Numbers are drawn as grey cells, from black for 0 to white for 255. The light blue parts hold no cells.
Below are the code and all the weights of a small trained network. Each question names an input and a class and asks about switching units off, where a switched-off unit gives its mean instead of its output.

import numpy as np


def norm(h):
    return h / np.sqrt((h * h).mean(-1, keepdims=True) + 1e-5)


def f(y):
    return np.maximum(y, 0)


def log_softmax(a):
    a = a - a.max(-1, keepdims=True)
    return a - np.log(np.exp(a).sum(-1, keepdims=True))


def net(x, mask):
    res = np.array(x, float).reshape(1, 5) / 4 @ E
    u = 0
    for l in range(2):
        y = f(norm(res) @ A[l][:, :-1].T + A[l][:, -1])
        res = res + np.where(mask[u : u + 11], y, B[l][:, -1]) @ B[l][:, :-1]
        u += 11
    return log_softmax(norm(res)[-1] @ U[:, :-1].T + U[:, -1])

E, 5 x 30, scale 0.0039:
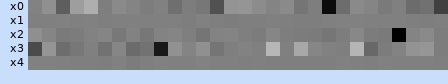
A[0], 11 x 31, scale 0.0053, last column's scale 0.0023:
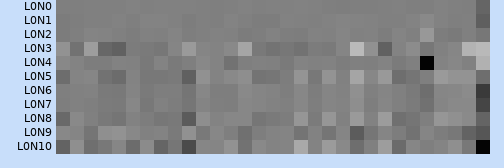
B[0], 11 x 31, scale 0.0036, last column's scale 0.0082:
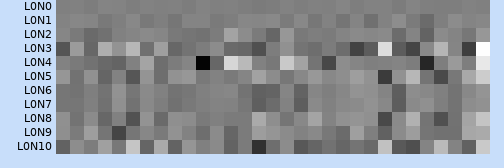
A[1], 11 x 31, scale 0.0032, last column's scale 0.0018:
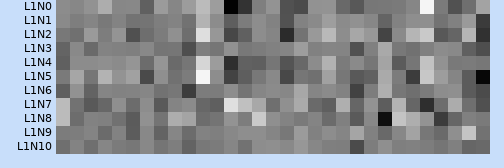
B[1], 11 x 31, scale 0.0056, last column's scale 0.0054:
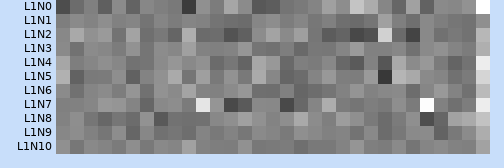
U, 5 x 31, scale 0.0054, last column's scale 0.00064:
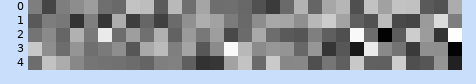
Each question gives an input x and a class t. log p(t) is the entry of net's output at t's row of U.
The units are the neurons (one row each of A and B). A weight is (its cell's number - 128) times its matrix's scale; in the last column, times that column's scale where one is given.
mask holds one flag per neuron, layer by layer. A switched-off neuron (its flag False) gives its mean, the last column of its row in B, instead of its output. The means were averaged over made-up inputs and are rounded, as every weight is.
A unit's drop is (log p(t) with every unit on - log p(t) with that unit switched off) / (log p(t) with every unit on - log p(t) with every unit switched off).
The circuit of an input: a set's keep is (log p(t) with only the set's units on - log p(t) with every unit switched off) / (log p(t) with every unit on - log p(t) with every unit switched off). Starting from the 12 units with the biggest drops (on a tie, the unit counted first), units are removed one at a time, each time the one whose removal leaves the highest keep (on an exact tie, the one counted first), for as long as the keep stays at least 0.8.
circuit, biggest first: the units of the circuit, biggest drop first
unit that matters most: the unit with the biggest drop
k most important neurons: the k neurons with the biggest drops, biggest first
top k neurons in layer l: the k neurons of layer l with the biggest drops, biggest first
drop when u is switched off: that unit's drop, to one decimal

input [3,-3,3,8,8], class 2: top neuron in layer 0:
L0N10
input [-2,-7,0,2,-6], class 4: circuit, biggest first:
L0N4, L0N5, L1N2
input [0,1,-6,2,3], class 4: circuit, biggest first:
L0N3, L1N2, L0N4
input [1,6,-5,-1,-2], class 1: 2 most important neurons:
L0N3, L0N10
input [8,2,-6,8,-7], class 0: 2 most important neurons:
L0N4, L1N5
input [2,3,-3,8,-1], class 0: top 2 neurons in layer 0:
L0N10, L0N4
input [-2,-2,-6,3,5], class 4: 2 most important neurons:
L0N4, L1N2
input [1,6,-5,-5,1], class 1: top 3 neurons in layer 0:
L0N10, L0N4, L0N3
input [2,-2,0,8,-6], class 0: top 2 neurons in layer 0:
L0N10, L0N4
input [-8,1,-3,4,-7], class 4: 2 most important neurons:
L0N4, L1N2
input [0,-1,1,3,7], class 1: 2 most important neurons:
L0N3, L0N8
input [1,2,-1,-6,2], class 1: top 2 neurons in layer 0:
L0N4, L0N10
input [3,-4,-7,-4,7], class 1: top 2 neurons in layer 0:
L0N3, L0N4
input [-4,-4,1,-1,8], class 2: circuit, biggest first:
L0N3
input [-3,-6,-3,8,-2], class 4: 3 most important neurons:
L0N4, L1N2, L0N10
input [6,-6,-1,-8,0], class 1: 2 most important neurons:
L0N4, L1N0
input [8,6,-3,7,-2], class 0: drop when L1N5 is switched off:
0.2
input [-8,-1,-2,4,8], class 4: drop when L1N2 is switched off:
0.1
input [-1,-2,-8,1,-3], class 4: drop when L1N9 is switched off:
0.0
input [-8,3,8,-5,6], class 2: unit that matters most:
L0N3
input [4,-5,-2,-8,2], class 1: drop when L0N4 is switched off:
0.5
